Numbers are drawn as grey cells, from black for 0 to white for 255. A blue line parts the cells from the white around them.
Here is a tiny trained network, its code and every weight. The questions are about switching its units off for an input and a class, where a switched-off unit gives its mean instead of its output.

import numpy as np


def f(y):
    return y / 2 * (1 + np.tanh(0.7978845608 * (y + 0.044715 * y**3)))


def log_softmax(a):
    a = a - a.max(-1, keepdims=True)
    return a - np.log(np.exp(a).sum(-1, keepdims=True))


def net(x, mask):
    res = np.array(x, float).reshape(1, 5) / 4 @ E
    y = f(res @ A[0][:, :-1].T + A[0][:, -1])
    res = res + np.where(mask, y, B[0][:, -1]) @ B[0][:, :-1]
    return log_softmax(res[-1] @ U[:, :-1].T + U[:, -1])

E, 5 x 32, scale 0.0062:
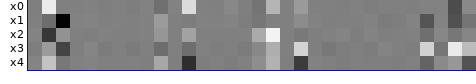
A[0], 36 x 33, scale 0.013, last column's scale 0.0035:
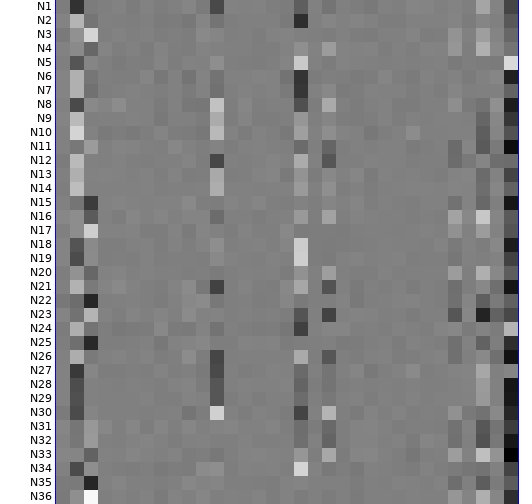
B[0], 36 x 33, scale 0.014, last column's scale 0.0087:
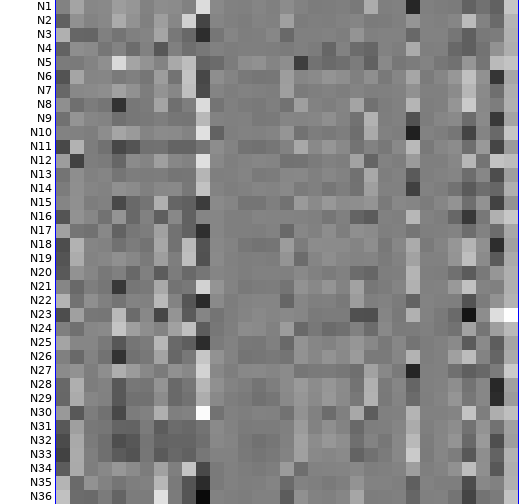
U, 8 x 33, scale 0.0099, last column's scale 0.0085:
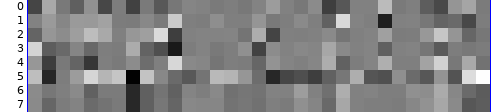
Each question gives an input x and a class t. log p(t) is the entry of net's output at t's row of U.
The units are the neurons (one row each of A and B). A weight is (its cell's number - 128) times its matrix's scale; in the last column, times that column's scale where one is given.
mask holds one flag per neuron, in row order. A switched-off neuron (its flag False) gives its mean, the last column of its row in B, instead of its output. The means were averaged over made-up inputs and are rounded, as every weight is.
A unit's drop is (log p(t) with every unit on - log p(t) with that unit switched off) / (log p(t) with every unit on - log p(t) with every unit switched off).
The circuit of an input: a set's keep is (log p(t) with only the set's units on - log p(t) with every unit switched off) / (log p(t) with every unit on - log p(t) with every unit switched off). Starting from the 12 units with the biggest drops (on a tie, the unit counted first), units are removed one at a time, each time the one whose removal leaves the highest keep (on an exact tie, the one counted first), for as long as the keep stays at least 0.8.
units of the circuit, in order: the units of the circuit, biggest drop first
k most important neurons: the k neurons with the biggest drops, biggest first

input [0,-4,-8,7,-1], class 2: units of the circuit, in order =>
N2
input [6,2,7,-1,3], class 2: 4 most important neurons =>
N34; N5; N19; N18
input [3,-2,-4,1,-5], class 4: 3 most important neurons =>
N30; N8; N5
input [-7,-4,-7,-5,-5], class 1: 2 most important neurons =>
N1; N27
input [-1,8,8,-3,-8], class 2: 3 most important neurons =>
N34; N5; N19
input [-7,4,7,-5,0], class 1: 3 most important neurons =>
N1; N27; N28
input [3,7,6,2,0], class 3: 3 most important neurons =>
N35; N22; N25
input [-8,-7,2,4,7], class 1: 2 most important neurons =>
N27; N1
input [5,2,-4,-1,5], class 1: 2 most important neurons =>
N10; N30
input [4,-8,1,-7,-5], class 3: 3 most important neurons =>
N36; N3; N17
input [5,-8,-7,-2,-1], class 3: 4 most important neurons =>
N36; N3; N17; N5
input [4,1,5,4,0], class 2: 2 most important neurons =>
N23; N5
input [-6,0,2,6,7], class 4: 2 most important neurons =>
N23; N21
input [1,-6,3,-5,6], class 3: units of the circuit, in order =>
N36
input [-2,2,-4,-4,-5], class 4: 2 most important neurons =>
N30; N8
